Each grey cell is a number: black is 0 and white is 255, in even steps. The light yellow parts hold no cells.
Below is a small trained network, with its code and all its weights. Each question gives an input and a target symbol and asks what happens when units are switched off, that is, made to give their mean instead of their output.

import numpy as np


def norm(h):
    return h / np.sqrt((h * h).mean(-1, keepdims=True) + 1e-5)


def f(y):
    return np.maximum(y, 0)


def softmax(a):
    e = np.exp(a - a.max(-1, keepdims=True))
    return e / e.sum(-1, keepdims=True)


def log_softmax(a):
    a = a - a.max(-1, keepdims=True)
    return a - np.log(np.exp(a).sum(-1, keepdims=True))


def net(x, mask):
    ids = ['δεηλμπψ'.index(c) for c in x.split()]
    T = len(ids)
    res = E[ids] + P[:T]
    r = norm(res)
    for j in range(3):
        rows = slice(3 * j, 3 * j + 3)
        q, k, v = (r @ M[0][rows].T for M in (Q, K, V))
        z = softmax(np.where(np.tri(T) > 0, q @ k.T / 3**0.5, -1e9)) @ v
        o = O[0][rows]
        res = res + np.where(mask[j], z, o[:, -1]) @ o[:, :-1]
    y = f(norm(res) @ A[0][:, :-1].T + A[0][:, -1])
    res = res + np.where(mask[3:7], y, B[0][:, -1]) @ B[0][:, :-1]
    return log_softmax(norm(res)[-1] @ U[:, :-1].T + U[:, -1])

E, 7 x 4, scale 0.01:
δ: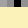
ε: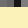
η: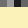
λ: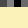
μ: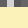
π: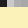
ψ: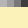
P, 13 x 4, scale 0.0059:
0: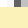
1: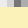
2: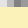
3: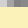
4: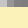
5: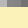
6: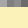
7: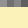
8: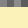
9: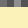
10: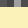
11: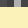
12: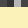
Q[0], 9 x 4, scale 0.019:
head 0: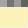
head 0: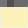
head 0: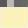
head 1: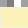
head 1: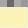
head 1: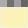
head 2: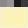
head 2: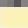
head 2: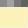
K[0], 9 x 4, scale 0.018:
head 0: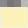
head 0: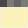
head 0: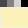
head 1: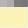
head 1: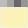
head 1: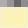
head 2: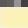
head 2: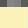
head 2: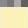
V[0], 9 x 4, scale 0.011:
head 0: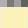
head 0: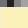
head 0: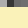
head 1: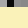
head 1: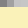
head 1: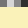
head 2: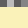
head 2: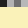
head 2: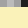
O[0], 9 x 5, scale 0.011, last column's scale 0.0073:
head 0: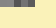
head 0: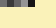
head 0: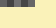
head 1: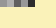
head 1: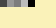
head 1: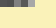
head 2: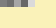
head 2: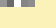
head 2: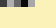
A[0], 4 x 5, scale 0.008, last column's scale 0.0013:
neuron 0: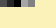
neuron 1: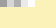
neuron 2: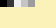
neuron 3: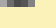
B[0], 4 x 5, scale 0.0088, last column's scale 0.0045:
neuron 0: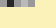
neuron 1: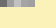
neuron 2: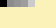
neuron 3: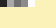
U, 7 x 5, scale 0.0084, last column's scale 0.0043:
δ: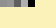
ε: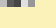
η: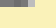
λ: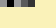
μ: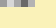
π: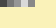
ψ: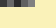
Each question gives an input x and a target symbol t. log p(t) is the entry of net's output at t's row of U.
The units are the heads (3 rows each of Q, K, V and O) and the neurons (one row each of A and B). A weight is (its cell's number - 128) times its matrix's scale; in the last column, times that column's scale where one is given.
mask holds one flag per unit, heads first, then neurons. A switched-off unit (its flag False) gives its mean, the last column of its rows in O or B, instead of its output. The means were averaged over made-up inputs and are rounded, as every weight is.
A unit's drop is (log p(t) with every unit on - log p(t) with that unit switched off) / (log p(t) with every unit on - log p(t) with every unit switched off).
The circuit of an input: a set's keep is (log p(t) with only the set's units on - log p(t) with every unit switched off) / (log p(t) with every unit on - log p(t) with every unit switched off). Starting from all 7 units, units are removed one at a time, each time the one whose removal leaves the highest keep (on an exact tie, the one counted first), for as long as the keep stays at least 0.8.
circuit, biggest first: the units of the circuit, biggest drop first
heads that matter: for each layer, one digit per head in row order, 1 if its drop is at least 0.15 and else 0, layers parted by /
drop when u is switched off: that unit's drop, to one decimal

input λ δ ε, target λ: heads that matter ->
101
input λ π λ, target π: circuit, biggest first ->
[head 1; head 2]
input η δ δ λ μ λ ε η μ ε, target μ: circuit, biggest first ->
[head 1]
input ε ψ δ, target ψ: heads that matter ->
001
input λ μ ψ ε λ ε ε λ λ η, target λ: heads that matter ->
101
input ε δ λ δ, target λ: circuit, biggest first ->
[head 2; head 0]
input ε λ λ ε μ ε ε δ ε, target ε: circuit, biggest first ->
[head 2; head 1]
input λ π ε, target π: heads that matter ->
010
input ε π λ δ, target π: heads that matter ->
011
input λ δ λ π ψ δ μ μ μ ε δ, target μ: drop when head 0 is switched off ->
0.2
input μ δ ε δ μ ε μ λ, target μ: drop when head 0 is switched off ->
0.7
